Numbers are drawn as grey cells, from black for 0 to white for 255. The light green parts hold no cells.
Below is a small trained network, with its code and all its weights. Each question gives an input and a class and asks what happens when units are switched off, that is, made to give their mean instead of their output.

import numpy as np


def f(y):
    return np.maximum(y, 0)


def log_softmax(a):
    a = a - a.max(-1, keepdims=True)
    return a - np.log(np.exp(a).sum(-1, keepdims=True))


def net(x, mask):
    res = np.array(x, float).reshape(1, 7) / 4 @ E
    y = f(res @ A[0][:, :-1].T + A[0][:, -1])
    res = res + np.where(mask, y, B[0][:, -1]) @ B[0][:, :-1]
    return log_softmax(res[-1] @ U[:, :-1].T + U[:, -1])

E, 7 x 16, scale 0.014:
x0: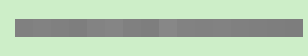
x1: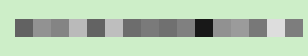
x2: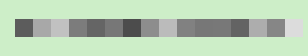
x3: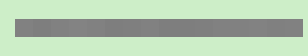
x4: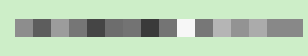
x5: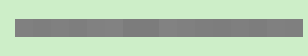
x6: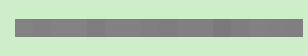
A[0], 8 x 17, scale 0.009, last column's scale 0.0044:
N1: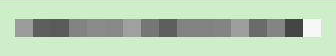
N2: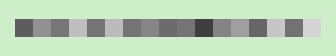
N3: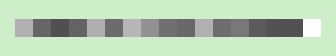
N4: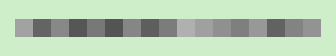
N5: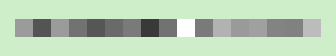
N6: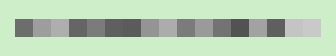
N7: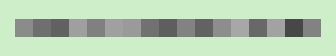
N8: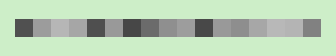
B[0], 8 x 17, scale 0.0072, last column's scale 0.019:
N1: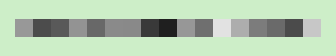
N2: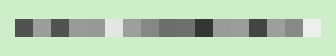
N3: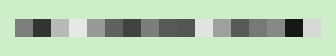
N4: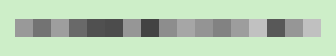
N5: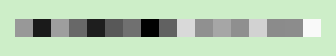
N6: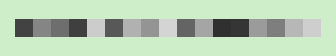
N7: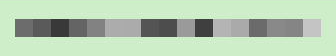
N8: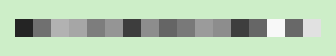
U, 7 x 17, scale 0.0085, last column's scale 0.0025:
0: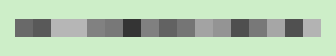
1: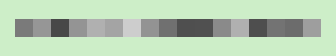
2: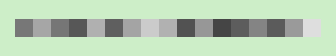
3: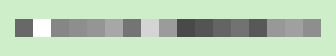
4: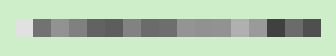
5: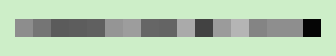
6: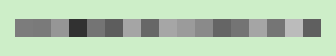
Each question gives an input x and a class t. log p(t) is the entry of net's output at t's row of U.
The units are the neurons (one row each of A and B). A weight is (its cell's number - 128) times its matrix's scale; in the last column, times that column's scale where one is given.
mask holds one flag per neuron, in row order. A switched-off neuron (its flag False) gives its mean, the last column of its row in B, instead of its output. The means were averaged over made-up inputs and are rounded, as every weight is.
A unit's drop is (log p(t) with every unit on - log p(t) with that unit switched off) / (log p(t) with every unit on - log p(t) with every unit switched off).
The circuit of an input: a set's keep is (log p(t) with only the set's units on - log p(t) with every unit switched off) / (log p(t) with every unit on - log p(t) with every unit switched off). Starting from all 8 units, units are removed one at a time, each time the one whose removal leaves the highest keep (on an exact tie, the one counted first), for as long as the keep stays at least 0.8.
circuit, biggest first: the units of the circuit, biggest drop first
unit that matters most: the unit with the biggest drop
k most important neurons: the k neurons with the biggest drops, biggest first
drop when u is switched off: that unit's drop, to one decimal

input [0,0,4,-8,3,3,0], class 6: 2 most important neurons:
N3, N6
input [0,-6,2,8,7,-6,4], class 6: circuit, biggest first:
N6
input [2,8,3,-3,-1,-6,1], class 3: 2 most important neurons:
N5, N2
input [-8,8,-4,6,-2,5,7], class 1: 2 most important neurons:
N5, N2
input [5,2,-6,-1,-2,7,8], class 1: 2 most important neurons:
N5, N8
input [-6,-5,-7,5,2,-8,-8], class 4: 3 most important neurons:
N8, N4, N1
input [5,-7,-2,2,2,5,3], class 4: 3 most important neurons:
N8, N4, N2
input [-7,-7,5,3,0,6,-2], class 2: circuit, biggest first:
N5, N6
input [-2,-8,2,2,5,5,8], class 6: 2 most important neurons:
N6, N1
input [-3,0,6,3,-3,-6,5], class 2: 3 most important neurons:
N6, N2, N5
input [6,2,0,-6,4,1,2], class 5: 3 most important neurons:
N3, N5, N6
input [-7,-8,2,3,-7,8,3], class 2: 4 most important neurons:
N6, N5, N8, N1
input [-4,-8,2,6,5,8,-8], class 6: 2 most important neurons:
N6, N1
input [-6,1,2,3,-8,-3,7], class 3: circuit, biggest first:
N5
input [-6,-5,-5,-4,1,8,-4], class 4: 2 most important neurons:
N8, N4
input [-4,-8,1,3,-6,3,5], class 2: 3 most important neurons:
N6, N5, N8
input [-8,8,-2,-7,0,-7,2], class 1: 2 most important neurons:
N5, N2
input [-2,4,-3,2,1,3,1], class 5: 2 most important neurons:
N3, N6
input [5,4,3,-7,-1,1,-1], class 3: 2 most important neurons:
N5, N3
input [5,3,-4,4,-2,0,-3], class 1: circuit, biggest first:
N5
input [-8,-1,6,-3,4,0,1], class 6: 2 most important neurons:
N3, N6
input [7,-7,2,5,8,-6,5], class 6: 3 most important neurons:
N6, N1, N3
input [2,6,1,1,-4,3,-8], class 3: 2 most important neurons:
N5, N1
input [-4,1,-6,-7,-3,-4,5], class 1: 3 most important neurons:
N5, N8, N7
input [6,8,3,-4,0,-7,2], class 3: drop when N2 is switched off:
0.3
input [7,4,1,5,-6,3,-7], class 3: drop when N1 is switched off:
0.2
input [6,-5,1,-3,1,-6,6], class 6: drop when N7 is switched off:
0.0
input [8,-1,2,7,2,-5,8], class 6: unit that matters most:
N3
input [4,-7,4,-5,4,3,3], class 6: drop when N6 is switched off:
0.1
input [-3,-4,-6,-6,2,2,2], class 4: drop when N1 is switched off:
0.1
